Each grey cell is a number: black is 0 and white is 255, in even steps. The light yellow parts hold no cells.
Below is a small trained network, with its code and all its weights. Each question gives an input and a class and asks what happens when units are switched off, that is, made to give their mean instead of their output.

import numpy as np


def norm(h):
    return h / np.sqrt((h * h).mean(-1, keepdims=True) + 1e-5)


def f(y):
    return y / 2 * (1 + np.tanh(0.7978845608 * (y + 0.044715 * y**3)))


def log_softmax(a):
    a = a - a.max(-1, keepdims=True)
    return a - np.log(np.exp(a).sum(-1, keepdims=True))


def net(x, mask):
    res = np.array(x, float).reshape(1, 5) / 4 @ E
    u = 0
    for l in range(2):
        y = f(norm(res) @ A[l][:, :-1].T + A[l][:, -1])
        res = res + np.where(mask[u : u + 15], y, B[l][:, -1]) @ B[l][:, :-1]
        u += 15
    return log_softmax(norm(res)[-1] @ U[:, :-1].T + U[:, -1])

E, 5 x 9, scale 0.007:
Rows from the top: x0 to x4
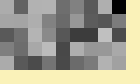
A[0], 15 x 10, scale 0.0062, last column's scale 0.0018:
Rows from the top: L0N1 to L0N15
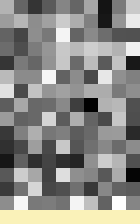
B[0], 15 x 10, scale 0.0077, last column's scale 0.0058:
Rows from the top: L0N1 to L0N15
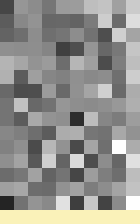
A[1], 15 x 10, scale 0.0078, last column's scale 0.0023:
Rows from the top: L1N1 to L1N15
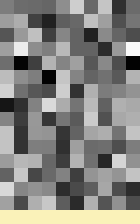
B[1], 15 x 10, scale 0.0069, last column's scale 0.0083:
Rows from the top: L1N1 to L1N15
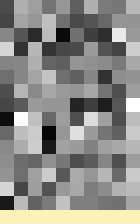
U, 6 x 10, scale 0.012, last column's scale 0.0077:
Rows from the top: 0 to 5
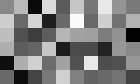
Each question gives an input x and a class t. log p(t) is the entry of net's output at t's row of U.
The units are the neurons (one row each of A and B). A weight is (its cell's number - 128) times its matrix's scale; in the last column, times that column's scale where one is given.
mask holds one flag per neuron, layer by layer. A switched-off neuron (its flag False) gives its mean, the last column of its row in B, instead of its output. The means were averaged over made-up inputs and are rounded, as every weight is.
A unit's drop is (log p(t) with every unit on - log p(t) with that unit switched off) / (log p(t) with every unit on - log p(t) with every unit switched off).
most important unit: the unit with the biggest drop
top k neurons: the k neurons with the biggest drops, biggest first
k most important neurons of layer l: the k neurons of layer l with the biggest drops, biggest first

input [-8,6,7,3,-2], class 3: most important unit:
L0N1
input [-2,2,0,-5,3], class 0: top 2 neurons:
L0N15, L0N1
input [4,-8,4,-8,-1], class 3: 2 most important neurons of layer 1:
L1N9, L1N10
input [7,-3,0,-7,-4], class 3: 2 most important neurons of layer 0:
L0N15, L0N3
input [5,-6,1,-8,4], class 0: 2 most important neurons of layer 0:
L0N15, L0N11
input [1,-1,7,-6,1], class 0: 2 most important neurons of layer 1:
L1N8, L1N13
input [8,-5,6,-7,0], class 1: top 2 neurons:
L0N15, L1N8
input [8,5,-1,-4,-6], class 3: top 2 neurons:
L1N3, L0N12
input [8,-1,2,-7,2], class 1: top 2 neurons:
L0N15, L1N14
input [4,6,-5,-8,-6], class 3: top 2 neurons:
L1N3, L0N15
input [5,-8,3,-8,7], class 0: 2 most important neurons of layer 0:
L0N11, L0N8
